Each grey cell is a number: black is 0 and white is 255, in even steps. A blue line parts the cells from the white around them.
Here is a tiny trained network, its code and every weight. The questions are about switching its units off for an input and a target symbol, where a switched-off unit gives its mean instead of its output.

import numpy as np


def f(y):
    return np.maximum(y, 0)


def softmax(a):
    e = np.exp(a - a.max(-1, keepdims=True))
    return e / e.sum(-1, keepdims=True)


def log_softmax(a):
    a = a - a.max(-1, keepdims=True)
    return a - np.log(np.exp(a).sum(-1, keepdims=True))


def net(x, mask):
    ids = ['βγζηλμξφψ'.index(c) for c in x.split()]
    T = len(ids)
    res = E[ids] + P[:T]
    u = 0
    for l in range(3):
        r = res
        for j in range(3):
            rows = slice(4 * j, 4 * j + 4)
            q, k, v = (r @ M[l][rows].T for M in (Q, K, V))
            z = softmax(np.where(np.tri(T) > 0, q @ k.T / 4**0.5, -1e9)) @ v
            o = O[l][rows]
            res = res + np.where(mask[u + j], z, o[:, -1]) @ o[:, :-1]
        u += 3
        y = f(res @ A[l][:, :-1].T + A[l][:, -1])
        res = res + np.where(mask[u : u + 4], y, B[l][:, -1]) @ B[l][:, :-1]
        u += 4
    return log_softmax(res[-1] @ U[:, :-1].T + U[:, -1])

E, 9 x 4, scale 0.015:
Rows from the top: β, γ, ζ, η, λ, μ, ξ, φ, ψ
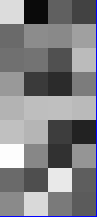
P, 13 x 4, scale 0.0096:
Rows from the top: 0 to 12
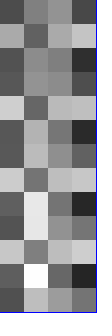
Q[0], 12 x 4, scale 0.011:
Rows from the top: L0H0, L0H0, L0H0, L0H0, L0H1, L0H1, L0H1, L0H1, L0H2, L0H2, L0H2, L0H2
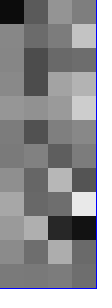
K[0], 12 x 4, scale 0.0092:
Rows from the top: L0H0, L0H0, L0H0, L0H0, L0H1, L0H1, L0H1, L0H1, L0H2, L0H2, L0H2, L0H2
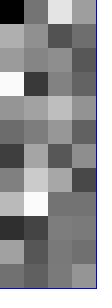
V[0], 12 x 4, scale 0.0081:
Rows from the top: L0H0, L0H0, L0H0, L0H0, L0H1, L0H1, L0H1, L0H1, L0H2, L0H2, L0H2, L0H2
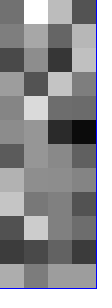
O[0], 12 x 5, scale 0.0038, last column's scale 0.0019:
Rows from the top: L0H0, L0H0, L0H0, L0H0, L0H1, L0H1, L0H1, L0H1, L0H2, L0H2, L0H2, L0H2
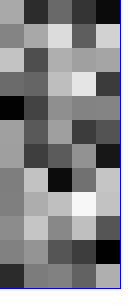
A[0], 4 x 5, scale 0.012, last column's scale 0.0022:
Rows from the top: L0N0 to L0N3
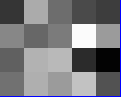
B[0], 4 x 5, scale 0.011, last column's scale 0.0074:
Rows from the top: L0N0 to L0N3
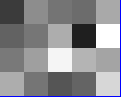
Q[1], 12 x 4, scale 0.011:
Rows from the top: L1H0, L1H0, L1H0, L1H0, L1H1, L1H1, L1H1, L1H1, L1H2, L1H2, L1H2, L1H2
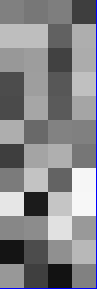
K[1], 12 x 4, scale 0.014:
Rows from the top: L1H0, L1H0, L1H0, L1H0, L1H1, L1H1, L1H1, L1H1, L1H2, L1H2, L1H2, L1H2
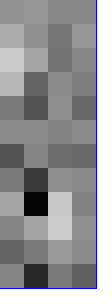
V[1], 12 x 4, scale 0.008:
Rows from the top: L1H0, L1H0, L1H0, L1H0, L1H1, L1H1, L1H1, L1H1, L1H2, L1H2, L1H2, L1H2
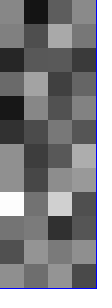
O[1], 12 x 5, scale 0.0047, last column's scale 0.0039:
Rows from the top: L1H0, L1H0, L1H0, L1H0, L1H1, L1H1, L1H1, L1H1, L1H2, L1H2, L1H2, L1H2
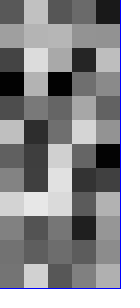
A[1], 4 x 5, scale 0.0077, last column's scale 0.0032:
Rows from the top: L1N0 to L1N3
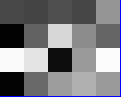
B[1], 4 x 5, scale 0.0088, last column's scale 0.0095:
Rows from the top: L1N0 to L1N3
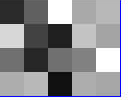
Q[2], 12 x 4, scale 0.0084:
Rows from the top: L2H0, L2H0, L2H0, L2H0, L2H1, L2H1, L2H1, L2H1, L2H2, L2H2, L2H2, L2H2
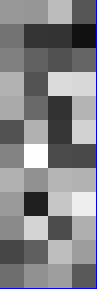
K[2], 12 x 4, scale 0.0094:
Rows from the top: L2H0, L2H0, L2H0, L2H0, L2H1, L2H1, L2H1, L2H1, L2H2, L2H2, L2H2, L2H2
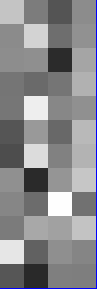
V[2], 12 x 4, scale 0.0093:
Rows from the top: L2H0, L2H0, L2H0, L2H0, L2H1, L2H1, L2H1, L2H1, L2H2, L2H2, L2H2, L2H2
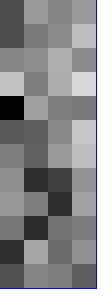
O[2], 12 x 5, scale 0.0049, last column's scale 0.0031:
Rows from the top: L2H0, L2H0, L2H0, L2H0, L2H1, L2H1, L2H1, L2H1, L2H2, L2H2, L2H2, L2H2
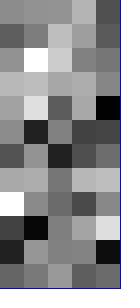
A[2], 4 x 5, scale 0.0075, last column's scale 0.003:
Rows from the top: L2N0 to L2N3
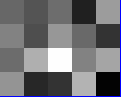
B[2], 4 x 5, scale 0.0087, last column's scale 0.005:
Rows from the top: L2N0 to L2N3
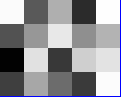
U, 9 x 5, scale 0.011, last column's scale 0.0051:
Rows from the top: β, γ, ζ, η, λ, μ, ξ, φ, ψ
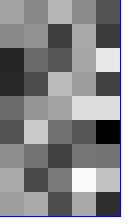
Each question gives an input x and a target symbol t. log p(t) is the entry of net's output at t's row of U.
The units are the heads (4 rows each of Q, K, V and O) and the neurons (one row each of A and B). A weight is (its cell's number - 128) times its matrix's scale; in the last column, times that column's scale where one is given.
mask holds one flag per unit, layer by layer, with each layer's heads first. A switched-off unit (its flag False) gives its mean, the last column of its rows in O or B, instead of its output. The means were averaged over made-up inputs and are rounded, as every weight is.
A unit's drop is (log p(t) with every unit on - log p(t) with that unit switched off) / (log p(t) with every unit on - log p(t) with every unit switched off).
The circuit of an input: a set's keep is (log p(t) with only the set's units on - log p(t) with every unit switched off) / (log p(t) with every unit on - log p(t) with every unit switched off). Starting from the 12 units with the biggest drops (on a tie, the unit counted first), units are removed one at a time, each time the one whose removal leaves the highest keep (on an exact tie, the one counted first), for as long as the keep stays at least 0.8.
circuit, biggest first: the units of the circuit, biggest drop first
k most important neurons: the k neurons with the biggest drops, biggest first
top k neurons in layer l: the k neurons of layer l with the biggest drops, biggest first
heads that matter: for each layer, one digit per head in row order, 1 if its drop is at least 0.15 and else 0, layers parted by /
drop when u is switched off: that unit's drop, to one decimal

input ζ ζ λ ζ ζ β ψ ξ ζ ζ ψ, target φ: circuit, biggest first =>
(L0N1 L1N2 L1H0)
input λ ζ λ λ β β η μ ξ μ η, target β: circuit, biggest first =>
(L2N2 L1H2)
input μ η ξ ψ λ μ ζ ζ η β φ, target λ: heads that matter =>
000 / 001 / 000
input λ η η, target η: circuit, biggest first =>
(L1N0 L1N3)
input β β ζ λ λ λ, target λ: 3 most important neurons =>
(L0N2 L0N1 L2N2)
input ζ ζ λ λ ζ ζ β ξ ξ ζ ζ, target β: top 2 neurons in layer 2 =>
(L2N0 L2N3)
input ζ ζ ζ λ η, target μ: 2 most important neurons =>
(L0N1 L1N2)
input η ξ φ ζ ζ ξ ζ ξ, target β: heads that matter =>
010 / 000 / 000
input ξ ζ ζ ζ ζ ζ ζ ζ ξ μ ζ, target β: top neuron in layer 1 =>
(L1N3)
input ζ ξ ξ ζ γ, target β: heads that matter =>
001 / 000 / 101
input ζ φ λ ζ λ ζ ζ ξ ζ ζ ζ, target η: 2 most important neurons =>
(L0N3 L1N0)
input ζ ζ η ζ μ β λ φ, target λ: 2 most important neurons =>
(L2N2 L2N3)
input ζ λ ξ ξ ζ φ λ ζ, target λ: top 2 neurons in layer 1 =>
(L1N1 L1N3)
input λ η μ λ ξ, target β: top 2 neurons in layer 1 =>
(L1N2 L1N0)
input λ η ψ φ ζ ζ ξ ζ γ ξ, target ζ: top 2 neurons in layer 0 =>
(L0N1 L0N3)
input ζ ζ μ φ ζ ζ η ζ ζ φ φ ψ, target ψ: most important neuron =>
(L1N1)
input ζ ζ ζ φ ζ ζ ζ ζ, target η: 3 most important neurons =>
(L0N1 L0N2 L0N3)
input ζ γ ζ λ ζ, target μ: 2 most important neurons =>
(L0N1 L1N2)
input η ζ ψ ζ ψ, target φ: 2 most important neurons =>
(L0N1 L0N0)
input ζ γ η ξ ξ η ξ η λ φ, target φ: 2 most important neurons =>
(L1N1 L0N2)
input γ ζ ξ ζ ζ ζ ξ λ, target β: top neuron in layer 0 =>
(L0N3)
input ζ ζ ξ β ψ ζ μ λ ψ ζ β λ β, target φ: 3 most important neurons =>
(L0N2 L0N0 L0N1)
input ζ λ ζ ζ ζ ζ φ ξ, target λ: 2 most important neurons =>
(L0N1 L0N2)
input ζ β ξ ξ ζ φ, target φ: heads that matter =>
010 / 100 / 000
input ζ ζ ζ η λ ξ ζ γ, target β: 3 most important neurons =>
(L0N3 L0N1 L0N2)
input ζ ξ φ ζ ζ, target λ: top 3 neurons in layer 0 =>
(L0N1 L0N2 L0N0)
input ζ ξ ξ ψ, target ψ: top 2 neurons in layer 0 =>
(L0N2 L0N0)
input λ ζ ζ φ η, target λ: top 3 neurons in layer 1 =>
(L1N3 L1N1 L1N2)
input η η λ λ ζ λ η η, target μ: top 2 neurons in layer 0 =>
(L0N1 L0N3)
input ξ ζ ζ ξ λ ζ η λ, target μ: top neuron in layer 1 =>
(L1N1)
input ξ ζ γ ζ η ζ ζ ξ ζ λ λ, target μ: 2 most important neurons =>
(L0N1 L0N3)
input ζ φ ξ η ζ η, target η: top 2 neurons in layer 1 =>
(L1N0 L1N3)
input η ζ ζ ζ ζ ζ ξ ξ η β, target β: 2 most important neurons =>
(L2N0 L0N1)
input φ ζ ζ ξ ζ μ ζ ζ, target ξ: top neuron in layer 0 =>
(L0N1)
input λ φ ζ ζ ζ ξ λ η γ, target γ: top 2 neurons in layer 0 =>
(L0N0 L0N2)
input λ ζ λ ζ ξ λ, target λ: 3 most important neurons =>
(L0N2 L2N2 L0N1)
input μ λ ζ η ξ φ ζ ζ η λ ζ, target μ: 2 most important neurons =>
(L0N1 L0N3)
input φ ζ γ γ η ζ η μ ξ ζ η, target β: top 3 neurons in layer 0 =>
(L0N1 L0N0 L0N2)
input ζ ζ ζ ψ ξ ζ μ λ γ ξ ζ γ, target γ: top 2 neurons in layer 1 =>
(L1N1 L1N3)
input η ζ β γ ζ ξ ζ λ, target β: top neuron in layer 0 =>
(L0N3)
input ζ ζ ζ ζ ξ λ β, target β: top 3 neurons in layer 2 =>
(L2N0 L2N2 L2N3)
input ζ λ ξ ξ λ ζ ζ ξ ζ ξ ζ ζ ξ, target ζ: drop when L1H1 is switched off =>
-0.1
